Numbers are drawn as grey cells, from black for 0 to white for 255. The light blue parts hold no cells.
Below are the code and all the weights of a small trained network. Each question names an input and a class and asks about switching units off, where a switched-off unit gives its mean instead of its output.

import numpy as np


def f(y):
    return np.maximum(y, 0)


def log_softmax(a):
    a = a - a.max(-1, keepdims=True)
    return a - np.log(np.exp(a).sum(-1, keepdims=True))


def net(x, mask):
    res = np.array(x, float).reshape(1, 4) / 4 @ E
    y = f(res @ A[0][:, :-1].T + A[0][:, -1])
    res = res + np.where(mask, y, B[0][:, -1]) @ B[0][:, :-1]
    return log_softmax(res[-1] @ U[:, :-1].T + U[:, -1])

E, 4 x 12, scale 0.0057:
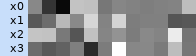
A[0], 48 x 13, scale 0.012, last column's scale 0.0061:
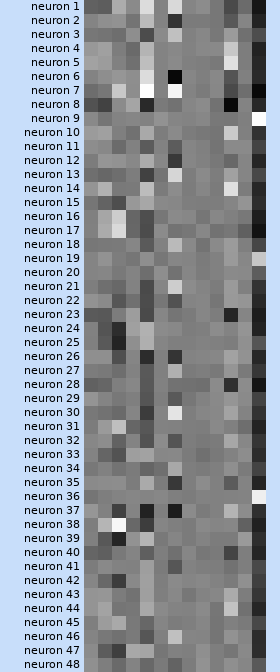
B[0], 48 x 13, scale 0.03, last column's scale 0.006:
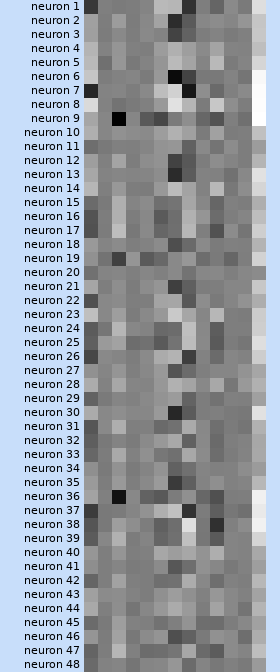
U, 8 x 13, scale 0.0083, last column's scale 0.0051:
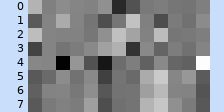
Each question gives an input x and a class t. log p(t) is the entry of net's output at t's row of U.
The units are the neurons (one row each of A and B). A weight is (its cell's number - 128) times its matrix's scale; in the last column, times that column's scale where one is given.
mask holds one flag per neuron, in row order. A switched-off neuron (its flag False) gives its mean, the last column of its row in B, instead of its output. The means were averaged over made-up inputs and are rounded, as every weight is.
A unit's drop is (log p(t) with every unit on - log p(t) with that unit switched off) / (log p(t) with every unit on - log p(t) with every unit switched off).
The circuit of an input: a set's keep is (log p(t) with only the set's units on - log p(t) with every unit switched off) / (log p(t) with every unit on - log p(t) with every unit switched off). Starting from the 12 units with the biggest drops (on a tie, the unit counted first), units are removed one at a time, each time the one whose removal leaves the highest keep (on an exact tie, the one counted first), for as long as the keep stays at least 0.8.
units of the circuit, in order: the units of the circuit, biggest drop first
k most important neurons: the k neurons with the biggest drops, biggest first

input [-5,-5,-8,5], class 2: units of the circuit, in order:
(neuron 8)
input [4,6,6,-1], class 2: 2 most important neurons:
(neuron 5; neuron 14)
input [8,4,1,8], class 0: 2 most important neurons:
(neuron 30; neuron 13)
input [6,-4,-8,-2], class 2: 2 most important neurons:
(neuron 8; neuron 23)
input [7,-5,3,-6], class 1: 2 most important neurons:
(neuron 25; neuron 39)
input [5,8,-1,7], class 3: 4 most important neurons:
(neuron 7; neuron 1; neuron 6; neuron 2)
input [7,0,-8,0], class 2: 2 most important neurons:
(neuron 8; neuron 23)
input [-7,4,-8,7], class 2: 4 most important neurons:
(neuron 8; neuron 23; neuron 6; neuron 28)
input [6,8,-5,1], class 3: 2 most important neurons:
(neuron 7; neuron 1)
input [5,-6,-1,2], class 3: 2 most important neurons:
(neuron 37; neuron 26)
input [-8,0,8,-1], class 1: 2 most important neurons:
(neuron 38; neuron 17)
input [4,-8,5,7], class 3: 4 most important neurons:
(neuron 37; neuron 26; neuron 22; neuron 6)
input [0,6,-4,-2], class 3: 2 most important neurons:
(neuron 7; neuron 1)
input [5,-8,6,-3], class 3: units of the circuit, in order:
(neuron 37)
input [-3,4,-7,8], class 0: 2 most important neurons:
(neuron 30; neuron 13)
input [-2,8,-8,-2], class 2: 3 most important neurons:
(neuron 8; neuron 23; neuron 28)
